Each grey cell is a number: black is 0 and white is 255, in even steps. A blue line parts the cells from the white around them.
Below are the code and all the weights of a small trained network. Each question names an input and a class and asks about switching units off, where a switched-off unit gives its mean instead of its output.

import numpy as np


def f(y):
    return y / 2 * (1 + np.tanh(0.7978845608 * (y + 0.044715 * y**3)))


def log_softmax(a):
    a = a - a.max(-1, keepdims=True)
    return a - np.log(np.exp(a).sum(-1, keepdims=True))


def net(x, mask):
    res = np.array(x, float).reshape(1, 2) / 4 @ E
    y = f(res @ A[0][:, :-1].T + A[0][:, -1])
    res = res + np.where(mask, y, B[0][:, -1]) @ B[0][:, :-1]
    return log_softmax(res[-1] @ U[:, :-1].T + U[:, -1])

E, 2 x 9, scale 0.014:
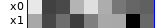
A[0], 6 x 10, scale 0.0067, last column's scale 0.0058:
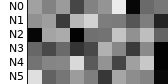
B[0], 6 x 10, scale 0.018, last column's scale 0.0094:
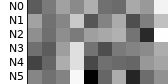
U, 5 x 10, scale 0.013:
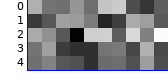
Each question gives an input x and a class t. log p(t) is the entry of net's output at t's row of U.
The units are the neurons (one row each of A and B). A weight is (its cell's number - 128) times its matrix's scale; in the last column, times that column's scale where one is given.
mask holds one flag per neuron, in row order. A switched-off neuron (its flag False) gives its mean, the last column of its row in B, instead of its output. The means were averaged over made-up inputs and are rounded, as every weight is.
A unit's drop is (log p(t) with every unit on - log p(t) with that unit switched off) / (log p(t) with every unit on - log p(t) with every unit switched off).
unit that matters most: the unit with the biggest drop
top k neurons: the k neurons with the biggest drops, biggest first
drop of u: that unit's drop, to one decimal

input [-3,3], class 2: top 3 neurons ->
(N1; N5; N4)
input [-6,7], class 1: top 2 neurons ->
(N0; N3)
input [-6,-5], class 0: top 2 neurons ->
(N2; N0)
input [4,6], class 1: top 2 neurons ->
(N0; N2)
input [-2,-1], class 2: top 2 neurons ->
(N1; N5)
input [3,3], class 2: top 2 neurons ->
(N4; N2)
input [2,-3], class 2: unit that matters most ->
N3
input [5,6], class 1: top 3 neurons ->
(N0; N2; N3)
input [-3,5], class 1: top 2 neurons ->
(N3; N0)
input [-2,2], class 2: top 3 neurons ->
(N1; N5; N4)
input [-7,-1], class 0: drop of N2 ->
0.4
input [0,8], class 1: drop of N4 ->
0.0
